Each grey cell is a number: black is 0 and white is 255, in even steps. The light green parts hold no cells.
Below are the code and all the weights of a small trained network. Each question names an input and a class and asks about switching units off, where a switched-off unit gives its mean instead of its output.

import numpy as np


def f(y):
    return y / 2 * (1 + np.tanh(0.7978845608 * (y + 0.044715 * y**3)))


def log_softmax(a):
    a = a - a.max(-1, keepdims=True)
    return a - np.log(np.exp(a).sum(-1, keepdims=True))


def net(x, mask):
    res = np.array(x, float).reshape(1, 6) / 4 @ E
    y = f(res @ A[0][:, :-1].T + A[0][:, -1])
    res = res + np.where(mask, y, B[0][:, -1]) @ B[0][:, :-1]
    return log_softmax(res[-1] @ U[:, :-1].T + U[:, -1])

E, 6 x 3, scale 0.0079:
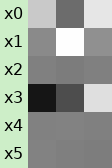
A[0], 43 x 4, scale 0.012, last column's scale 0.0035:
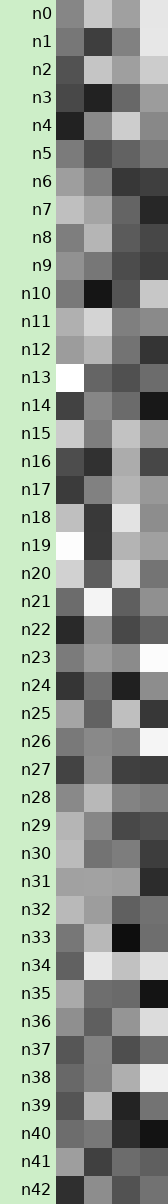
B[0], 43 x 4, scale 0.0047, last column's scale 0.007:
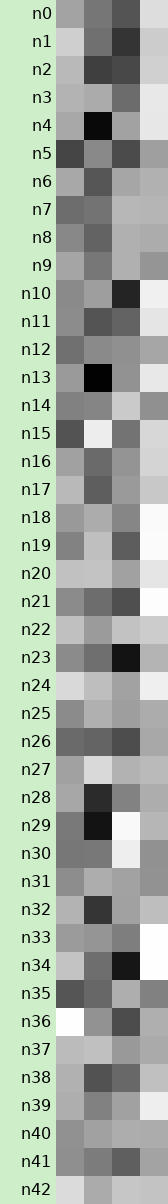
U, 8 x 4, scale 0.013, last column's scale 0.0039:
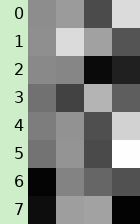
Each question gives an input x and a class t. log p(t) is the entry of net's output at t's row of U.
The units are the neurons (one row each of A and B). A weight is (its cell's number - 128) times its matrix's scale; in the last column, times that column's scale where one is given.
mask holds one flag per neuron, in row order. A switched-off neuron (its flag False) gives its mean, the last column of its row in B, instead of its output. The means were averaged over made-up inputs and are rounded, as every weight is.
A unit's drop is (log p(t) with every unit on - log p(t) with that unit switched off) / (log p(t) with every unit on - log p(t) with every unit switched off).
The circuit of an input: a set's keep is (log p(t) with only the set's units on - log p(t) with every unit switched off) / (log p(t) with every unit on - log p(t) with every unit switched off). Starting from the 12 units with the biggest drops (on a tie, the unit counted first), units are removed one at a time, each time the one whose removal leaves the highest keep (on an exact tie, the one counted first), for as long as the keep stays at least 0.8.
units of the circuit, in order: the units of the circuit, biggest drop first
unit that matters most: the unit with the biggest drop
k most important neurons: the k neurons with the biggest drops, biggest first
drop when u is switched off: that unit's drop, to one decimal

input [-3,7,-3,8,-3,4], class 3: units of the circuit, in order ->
[n4]
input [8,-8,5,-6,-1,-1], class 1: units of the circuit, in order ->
[n20, n15]
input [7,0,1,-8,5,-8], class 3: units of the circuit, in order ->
[n13, n29]
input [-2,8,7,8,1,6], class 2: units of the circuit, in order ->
[n34, n2]
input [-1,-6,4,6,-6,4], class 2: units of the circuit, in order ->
[n10, n1]
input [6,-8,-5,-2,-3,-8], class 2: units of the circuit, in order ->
[n10, n1]
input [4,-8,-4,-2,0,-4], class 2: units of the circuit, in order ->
[n10, n1]
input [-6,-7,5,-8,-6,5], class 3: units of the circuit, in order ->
[n29, n13, n6]
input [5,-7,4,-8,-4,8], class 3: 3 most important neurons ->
[n13, n29, n30]
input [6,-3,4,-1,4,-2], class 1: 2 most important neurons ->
[n20, n34]
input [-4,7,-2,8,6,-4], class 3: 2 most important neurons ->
[n4, n10]
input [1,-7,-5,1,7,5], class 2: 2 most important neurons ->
[n10, n1]
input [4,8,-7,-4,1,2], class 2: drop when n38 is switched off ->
0.0
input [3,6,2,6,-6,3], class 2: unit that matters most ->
n34
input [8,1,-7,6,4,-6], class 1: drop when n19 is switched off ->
0.1
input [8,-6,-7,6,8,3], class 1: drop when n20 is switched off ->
0.2
